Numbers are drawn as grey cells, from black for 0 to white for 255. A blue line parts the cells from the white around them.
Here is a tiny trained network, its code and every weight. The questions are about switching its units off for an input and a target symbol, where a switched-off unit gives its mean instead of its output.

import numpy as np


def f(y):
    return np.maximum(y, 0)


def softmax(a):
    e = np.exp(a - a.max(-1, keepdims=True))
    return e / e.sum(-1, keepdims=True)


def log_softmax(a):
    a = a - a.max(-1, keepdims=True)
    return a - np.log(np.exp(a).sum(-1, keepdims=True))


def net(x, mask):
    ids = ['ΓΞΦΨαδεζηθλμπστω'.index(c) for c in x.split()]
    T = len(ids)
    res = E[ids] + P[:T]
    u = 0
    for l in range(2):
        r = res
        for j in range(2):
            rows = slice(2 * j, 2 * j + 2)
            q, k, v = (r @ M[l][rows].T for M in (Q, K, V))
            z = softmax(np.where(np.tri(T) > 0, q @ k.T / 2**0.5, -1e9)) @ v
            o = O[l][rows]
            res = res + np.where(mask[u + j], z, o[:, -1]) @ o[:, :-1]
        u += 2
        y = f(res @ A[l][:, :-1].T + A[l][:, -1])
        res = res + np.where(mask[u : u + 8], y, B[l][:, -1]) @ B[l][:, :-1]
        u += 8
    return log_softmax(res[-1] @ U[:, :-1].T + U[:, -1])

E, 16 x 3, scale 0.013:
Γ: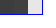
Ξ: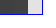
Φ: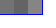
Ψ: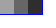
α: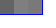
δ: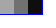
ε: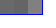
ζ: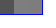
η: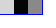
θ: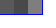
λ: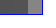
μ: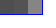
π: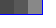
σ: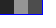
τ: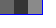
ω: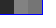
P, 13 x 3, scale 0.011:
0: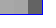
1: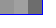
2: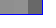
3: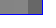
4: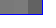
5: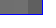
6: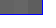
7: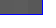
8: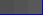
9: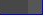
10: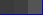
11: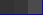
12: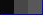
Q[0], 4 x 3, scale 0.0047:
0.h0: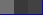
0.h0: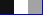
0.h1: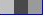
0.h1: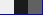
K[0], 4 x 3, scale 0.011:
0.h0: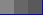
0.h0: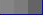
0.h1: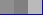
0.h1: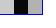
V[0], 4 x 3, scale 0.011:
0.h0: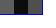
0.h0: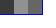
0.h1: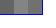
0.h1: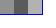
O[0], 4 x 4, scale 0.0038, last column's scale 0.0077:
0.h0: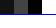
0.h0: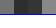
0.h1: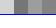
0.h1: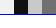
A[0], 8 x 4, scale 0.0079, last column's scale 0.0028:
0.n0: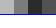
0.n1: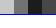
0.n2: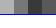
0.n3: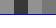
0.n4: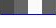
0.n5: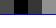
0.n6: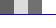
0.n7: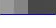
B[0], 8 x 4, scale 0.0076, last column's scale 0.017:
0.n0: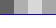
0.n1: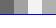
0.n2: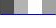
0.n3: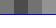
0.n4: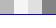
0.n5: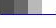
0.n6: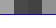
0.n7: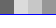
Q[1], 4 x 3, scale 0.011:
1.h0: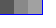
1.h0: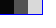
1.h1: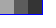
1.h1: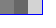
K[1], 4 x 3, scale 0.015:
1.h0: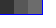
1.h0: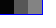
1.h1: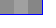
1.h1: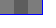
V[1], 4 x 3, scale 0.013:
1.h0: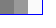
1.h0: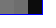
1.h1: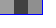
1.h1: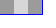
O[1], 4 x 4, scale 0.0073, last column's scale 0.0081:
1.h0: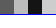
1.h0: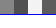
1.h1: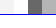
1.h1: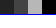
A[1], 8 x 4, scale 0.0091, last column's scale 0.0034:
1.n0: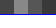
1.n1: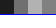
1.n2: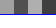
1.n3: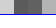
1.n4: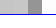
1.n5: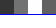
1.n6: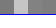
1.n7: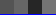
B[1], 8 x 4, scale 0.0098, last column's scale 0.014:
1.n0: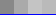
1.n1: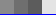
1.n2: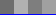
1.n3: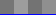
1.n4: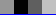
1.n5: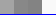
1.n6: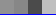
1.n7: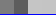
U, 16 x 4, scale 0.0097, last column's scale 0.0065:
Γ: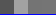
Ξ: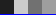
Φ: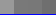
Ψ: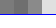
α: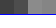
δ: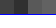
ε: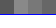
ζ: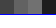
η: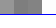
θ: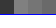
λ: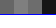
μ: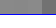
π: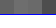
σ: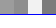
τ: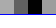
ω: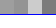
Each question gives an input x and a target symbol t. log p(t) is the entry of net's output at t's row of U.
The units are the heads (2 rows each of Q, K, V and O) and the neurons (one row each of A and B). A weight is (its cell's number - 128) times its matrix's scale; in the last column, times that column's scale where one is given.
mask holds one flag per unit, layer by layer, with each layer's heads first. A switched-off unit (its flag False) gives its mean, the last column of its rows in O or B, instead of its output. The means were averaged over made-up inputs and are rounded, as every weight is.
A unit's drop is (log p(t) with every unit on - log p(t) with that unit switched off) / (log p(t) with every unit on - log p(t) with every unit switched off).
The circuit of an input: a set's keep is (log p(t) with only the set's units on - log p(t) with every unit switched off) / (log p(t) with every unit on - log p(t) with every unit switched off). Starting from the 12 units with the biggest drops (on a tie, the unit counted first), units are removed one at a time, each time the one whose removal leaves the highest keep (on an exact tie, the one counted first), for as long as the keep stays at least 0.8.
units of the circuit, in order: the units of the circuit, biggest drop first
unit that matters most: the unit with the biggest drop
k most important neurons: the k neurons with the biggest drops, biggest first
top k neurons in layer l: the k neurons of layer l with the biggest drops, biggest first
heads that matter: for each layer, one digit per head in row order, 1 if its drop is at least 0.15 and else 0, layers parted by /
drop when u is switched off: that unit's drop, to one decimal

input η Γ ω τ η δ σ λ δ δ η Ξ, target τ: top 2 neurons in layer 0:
0.n4; 0.n3
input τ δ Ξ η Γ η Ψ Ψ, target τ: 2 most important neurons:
0.n3; 1.n4
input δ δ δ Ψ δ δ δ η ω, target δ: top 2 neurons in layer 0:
0.n1; 0.n2
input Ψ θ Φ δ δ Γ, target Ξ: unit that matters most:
1.h0
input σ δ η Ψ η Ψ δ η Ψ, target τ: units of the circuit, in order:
1.h1; 0.h1; 0.n3; 1.h0
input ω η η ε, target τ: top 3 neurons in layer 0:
0.n3; 0.n7; 0.n5
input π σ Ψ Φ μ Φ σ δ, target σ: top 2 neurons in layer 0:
0.n1; 0.n2
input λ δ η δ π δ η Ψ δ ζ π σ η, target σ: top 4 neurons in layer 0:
0.n1; 0.n2; 0.n0; 0.n6
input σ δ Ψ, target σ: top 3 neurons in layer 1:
1.n5; 1.n4; 1.n6
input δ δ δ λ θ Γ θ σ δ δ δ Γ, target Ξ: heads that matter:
10 / 10
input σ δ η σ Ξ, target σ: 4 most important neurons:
0.n4; 0.n1; 0.n6; 0.n2
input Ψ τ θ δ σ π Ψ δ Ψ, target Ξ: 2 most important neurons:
0.n5; 0.n2
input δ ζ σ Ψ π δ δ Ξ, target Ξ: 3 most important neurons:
0.n4; 1.n4; 0.n5
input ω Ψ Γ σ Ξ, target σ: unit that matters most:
0.n4
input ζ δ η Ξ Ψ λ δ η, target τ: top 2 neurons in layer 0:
0.n3; 0.n5
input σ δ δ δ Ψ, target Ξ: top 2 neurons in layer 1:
1.n4; 1.n0
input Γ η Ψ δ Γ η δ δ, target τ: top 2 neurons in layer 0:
0.n3; 0.n7
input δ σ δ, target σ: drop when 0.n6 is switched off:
0.1
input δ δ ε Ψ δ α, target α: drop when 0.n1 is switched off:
0.2
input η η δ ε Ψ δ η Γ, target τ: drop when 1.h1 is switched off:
0.7
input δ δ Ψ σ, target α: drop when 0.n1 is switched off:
0.1
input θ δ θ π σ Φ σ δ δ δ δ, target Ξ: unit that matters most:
0.n5
